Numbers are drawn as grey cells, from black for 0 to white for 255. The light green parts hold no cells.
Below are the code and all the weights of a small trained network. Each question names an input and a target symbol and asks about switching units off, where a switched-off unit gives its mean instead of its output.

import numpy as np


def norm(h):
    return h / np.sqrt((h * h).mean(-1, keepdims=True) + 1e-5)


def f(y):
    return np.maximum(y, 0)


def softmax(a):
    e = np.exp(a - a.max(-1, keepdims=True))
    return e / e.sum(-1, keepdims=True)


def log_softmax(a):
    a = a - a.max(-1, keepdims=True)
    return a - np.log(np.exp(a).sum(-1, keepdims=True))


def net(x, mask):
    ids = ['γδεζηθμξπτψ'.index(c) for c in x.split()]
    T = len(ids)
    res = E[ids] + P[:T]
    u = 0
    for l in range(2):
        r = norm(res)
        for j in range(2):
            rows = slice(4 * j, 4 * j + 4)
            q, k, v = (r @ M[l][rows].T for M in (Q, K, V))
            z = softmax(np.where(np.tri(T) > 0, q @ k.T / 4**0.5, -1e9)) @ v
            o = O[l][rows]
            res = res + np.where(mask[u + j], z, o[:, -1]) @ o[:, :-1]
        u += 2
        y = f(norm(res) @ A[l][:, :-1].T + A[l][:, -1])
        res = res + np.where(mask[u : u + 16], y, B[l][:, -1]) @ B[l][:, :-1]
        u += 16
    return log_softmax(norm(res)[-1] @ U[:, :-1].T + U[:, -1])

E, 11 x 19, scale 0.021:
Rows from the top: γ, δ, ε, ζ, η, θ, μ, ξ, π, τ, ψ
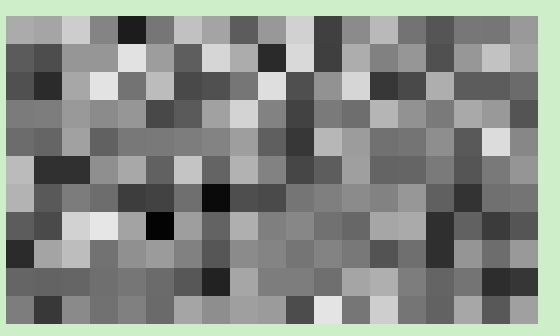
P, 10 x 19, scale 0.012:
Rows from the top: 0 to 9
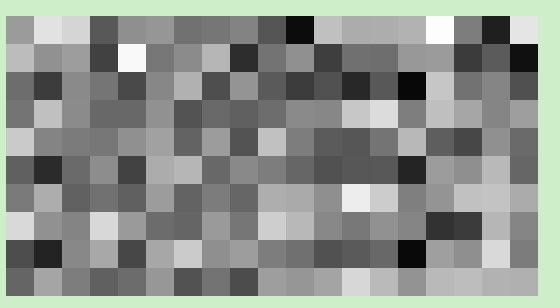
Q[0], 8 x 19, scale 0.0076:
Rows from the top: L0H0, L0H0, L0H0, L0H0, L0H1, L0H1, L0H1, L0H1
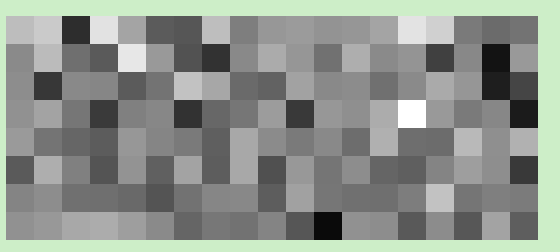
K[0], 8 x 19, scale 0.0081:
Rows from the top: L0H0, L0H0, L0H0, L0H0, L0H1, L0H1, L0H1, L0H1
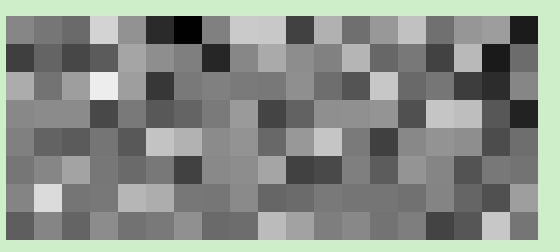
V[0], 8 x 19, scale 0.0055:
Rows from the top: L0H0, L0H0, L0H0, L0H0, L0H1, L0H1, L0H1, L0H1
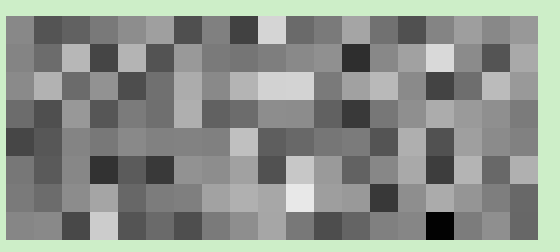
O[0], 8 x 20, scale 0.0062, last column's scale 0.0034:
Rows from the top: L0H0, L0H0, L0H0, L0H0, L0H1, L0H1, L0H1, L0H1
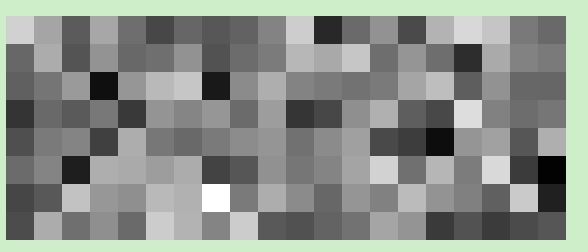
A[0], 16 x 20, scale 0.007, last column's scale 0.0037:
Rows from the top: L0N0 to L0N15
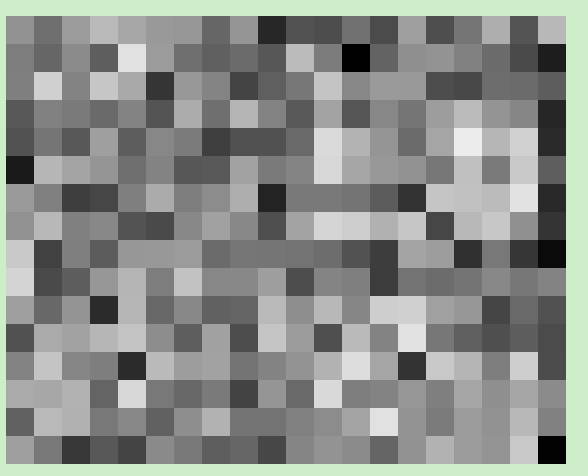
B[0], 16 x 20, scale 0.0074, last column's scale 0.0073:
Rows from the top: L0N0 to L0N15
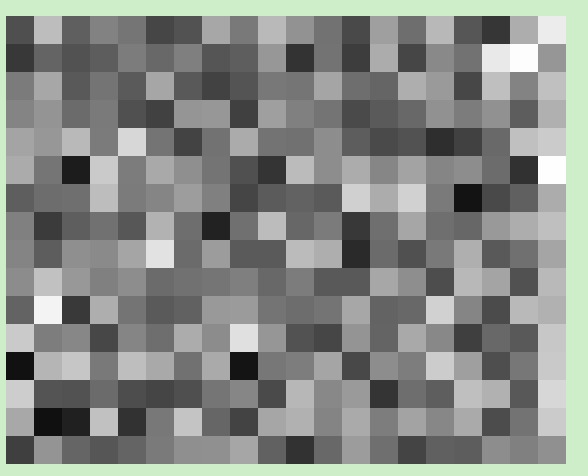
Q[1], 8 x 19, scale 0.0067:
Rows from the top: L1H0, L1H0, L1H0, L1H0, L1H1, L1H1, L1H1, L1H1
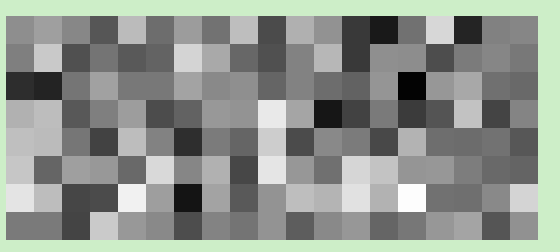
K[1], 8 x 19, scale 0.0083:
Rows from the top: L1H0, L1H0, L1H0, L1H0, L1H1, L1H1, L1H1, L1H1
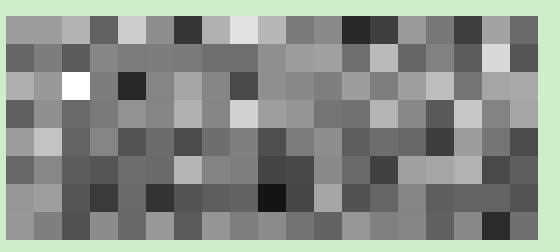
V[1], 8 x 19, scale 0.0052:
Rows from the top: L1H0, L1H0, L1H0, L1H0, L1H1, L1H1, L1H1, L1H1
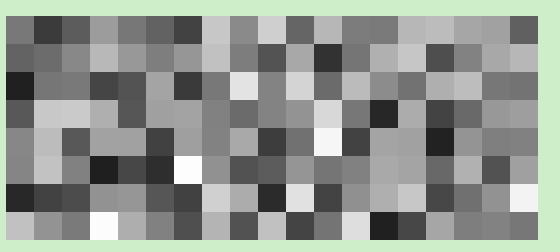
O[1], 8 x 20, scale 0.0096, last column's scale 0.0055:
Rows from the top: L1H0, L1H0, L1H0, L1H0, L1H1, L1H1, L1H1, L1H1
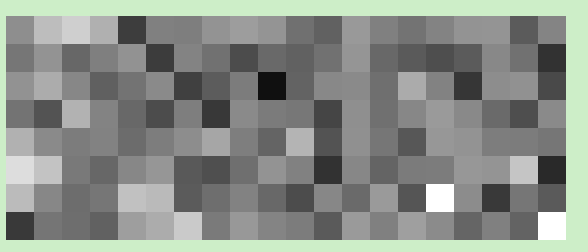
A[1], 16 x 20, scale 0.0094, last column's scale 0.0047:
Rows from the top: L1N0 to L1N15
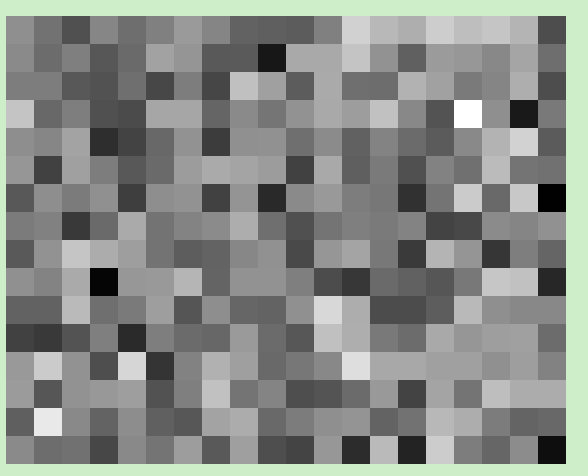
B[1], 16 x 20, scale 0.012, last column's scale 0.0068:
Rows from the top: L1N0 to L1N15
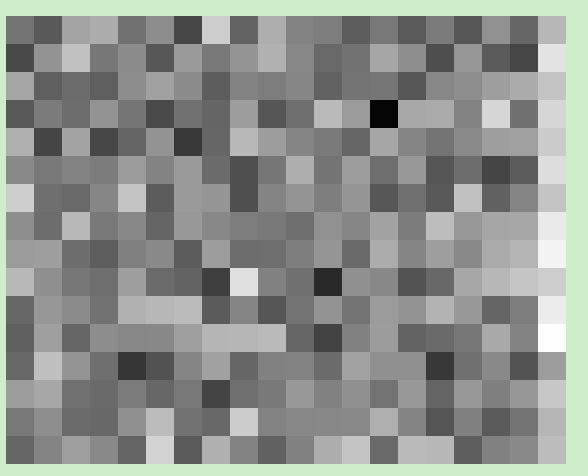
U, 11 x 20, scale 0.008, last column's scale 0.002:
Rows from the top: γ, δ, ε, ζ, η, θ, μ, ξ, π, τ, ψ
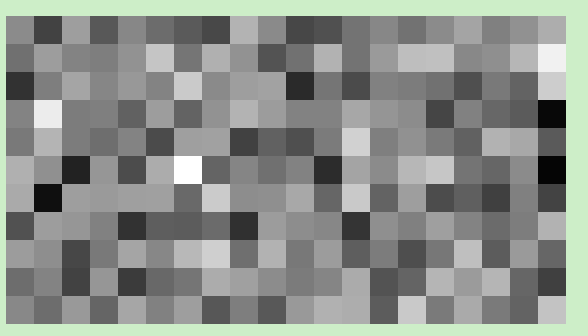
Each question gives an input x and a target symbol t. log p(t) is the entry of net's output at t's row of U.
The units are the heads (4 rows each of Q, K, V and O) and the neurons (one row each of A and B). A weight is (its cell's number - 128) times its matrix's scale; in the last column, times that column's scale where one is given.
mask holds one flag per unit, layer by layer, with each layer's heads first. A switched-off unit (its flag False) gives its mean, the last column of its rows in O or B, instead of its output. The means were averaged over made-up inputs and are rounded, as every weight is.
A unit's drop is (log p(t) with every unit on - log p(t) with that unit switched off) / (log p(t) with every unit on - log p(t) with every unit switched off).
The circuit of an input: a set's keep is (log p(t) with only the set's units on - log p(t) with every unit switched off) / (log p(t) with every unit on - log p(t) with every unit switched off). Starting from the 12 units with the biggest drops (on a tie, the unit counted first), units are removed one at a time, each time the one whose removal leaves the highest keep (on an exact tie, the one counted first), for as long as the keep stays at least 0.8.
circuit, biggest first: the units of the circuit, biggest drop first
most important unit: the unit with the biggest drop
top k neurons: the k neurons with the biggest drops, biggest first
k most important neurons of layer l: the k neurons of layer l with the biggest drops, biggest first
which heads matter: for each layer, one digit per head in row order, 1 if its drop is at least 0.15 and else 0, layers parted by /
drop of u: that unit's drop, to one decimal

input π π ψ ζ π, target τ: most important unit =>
L0H0
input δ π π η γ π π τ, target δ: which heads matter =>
10 / 00
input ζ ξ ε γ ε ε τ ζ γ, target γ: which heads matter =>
10 / 01
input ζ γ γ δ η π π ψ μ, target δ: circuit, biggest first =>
L1H1, L1N15
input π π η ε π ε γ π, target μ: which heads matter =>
01 / 00
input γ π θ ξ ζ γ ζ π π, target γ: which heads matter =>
00 / 01
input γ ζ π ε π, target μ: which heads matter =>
11 / 00
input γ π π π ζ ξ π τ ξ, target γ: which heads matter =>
11 / 01
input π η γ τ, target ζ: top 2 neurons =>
L0N10, L1N12
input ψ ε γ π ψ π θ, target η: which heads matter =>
00 / 00
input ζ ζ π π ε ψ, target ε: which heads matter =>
00 / 01
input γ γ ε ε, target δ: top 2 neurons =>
L1N8, L0N12
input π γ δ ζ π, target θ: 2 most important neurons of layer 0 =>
L0N11, L0N6
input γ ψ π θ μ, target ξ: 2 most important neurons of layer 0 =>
L0N8, L0N11
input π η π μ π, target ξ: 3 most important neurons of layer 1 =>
L1N11, L1N9, L1N6
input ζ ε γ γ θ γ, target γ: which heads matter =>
00 / 01
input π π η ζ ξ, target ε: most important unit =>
L0H1
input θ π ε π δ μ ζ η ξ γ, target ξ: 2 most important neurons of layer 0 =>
L0N12, L0N14
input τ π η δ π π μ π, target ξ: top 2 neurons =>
L0N0, L1N11
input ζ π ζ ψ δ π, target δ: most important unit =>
L1H1
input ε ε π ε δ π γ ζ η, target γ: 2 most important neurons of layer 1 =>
L1N9, L1N4
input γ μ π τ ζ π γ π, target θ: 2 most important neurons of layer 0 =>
L0N11, L0N12
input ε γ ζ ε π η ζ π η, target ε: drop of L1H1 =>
0.2
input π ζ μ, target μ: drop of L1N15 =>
0.2
